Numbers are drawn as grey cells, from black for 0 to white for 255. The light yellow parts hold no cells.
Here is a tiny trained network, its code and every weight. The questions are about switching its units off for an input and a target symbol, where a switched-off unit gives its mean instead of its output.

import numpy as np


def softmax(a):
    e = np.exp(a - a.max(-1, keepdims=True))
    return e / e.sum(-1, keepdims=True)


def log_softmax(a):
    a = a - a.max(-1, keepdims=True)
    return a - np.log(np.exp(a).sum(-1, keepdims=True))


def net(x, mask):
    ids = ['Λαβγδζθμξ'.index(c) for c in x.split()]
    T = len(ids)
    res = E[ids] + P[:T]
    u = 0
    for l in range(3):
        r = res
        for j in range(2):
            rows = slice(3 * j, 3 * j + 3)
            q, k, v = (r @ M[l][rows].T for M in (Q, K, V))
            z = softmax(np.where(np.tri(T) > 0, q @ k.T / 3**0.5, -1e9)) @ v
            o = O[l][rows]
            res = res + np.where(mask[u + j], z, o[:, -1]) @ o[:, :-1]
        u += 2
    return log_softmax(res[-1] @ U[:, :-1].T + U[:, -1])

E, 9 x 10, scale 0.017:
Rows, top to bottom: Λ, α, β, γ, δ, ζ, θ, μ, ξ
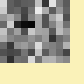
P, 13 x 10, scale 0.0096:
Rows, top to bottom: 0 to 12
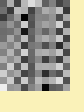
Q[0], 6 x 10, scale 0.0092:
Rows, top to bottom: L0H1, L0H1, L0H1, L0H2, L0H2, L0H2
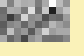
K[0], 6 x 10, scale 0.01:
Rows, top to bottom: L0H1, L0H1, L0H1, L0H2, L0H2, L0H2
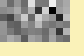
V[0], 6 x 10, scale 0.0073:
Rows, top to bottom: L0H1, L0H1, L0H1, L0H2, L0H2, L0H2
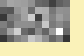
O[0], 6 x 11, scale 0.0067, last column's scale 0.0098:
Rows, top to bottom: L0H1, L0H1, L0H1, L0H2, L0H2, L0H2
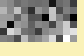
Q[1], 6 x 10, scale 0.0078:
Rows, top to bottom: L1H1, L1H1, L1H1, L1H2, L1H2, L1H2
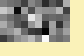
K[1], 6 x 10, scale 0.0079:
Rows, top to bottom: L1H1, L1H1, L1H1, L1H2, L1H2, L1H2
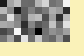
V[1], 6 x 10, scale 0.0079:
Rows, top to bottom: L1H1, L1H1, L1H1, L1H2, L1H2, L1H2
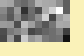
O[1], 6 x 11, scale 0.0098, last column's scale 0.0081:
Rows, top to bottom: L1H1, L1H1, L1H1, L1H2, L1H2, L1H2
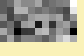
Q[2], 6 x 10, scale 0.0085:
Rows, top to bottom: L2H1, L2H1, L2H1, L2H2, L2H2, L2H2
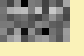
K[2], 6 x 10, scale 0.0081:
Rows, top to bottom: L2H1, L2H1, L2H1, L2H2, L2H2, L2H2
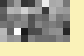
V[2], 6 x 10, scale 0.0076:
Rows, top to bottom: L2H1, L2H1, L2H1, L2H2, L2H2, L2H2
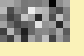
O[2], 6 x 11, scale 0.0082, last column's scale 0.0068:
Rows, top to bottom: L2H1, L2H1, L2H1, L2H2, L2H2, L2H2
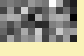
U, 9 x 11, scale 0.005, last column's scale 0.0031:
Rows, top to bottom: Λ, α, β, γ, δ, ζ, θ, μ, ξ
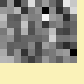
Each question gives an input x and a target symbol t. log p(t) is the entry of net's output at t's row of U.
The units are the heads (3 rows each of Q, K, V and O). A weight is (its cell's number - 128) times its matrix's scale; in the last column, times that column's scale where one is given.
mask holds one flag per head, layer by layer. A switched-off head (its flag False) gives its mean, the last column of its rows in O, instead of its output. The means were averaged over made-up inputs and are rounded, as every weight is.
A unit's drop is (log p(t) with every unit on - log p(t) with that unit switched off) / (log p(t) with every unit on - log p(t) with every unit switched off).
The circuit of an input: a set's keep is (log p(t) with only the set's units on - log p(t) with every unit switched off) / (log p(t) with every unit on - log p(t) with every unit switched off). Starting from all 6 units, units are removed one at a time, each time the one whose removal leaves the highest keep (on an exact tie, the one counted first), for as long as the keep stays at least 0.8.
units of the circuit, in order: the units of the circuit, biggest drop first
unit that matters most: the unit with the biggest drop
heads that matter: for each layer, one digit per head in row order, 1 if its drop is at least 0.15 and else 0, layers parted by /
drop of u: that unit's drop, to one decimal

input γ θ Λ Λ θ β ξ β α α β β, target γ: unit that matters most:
L2H2
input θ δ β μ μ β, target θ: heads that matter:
11 / 10 / 11
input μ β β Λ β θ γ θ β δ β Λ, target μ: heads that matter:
11 / 11 / 01
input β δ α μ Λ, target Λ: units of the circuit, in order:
L0H1; L2H2
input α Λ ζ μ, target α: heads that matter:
01 / 10 / 01
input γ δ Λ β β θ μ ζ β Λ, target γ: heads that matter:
00 / 11 / 01
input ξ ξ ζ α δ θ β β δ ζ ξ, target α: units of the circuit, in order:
L0H1; L1H2; L2H2
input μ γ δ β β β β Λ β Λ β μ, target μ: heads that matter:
01 / 11 / 01
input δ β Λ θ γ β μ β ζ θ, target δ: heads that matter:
00 / 01 / 10
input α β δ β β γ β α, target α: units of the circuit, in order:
L1H1; L2H2; L0H2
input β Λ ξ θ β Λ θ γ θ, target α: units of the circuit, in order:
L0H1; L1H2
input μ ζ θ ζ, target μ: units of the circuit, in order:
L2H2; L1H1; L0H2
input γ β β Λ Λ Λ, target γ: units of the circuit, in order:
L2H2; L1H1; L1H2
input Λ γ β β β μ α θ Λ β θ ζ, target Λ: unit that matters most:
L0H2
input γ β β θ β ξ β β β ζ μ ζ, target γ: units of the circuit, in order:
L2H2; L1H1; L0H1
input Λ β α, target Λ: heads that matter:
01 / 01 / 01
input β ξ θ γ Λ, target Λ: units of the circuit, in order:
L0H1; L2H1
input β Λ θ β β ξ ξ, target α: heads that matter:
10 / 01 / 01
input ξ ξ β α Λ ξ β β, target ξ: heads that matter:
11 / 01 / 11
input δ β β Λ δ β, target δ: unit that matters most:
L2H1
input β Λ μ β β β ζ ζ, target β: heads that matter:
11 / 11 / 11
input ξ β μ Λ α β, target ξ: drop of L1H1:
0.1
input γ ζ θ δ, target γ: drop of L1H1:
0.1
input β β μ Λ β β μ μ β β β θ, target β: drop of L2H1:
0.2
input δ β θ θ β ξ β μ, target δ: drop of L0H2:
0.1
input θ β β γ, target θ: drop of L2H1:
0.2
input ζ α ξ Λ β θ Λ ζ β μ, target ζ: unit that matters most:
L2H1
